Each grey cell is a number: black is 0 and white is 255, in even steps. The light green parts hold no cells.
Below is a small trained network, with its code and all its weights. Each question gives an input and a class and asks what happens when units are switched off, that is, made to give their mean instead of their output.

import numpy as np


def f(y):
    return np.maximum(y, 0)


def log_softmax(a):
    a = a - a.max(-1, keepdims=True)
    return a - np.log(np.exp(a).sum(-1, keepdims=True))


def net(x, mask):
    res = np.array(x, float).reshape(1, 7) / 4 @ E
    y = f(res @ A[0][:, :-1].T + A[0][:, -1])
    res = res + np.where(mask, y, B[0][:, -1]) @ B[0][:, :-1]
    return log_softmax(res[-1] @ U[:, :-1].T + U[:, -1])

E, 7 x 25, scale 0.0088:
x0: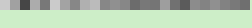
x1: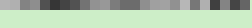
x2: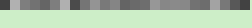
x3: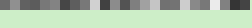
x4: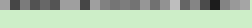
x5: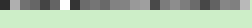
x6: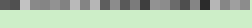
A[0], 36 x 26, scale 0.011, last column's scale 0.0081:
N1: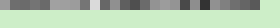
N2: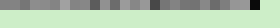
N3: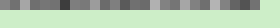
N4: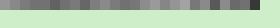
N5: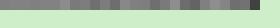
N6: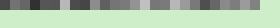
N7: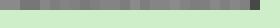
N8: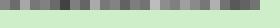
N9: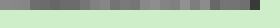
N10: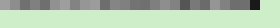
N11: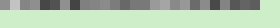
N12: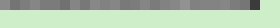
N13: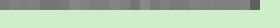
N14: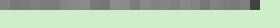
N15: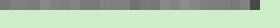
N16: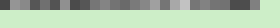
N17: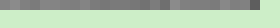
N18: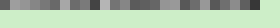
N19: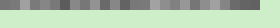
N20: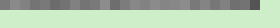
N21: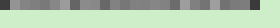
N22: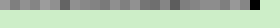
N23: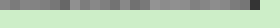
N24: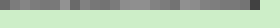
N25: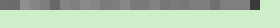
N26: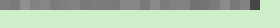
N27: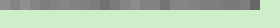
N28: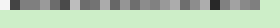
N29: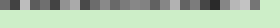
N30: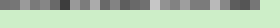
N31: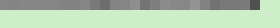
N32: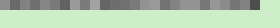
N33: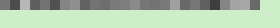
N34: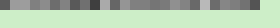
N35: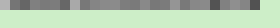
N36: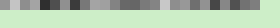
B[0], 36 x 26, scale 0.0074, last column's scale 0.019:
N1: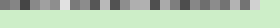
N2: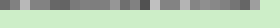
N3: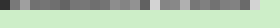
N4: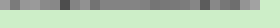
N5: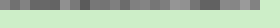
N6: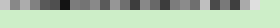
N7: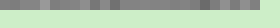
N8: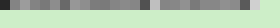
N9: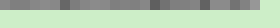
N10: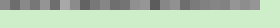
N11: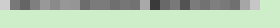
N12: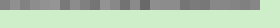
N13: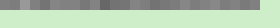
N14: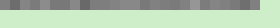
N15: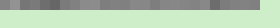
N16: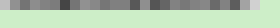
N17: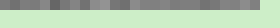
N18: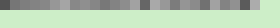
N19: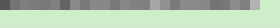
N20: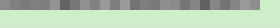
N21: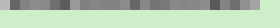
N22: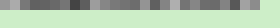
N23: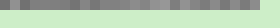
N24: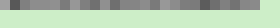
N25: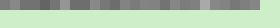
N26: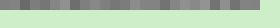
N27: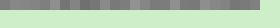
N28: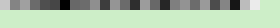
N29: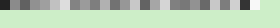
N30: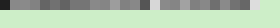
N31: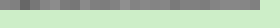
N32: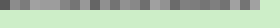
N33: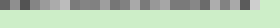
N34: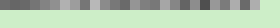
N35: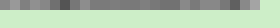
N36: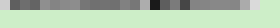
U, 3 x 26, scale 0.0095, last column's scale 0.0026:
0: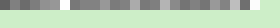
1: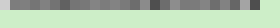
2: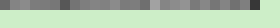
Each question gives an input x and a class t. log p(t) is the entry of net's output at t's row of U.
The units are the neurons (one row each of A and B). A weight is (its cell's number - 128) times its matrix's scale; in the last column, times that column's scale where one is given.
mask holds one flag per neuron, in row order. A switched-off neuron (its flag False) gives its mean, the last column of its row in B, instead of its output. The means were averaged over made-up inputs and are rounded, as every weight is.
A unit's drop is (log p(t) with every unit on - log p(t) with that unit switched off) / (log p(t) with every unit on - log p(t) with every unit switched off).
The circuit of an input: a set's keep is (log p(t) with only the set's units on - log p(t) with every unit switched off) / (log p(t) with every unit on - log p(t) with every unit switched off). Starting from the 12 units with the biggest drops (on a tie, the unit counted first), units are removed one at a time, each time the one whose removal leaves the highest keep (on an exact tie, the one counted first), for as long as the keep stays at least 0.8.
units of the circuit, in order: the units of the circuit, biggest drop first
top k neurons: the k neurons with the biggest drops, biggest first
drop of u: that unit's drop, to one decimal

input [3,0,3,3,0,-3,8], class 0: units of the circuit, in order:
N1
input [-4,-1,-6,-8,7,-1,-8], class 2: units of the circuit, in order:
N28, N29, N2
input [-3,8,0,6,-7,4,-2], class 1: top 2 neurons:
N36, N11
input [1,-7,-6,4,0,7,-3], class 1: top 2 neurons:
N6, N30
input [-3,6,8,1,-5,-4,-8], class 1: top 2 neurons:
N36, N11
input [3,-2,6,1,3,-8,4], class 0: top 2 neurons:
N1, N6
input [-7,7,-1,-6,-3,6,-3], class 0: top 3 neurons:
N29, N34, N18
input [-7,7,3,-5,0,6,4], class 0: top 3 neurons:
N29, N28, N33
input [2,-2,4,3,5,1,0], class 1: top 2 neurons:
N29, N6
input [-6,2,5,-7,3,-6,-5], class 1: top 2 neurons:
N28, N30
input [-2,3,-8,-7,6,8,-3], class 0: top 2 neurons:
N29, N33
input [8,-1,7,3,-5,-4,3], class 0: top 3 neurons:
N1, N28, N6
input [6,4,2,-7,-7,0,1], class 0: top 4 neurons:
N28, N6, N16, N18
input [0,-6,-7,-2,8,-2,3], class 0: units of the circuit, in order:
N29
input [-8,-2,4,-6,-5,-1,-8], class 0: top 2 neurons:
N34, N28
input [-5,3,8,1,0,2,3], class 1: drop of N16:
0.1
